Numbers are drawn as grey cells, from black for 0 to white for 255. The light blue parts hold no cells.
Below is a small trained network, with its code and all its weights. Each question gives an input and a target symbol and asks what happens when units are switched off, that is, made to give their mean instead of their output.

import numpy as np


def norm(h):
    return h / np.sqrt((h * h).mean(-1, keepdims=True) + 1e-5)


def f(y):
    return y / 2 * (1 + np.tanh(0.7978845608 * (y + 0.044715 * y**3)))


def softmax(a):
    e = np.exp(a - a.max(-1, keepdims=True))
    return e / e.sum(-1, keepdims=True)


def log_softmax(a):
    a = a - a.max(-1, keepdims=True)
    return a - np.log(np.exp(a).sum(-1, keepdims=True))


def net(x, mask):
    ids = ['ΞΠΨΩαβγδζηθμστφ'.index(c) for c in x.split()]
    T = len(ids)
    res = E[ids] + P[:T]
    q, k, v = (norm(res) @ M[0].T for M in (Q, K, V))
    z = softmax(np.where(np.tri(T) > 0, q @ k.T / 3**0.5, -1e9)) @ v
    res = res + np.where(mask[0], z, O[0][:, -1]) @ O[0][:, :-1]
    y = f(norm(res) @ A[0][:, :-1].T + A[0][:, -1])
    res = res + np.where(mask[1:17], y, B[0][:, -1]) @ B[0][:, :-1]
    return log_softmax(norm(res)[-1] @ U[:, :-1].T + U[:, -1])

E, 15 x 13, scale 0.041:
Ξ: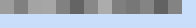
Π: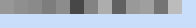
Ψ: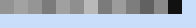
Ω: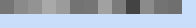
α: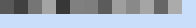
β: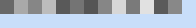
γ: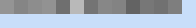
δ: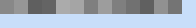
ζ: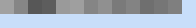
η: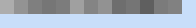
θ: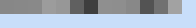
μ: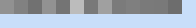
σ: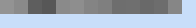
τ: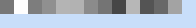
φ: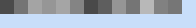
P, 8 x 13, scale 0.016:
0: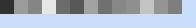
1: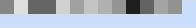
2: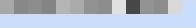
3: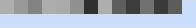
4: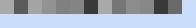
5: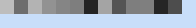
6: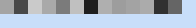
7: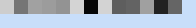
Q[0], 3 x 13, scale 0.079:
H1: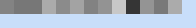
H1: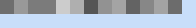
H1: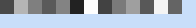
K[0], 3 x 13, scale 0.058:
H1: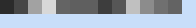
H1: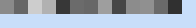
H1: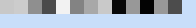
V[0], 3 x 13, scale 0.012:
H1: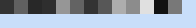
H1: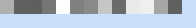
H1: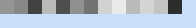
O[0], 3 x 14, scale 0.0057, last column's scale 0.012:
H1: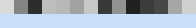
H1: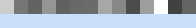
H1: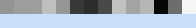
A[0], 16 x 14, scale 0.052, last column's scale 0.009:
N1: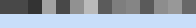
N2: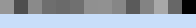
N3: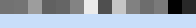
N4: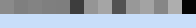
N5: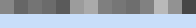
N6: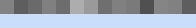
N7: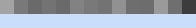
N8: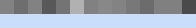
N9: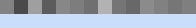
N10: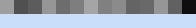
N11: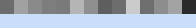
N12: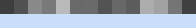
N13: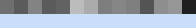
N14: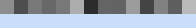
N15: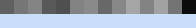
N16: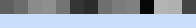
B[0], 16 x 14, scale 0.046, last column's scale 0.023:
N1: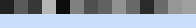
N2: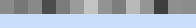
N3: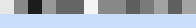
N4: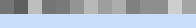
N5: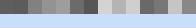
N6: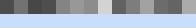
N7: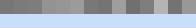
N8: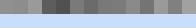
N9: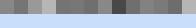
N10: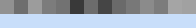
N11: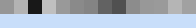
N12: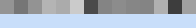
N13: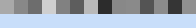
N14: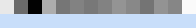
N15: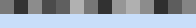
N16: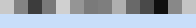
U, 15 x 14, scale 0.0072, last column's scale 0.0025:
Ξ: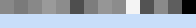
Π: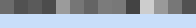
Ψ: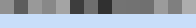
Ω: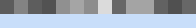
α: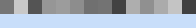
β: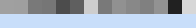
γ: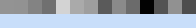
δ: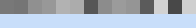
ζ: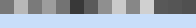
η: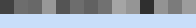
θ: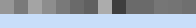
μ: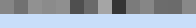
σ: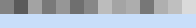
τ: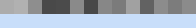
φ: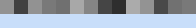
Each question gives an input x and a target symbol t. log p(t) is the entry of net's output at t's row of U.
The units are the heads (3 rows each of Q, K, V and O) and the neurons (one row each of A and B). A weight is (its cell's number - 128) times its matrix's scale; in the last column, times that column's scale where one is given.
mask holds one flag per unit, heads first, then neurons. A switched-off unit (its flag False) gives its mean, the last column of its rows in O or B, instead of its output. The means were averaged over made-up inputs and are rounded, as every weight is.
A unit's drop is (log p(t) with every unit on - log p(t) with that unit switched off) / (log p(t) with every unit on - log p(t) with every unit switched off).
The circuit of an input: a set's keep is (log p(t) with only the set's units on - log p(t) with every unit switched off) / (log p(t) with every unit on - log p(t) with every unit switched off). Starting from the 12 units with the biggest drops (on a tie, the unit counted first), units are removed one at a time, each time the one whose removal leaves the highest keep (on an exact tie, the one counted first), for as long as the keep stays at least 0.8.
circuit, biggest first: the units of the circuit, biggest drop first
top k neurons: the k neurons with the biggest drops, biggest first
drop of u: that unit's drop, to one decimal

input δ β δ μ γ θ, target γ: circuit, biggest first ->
N16
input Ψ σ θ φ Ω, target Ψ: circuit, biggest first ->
H1, N10, N14
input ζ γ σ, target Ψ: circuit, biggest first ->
H1, N10, N14
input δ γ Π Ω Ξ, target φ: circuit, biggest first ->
H1, N2, N9
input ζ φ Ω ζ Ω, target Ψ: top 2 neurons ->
N10, N6
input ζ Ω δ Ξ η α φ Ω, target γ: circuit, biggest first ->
H1, N14
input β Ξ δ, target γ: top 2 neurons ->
N14, N6
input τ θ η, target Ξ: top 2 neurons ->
N5, N13
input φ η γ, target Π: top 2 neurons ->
N6, N10
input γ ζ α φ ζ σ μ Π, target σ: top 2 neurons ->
N4, N16
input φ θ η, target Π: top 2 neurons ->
N6, N10
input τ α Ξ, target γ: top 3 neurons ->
N14, N6, N9
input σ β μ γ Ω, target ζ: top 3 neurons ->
N16, N14, N9
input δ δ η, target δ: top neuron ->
N7
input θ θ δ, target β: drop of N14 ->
0.2
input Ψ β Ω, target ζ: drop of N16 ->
0.7
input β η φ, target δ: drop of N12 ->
0.6
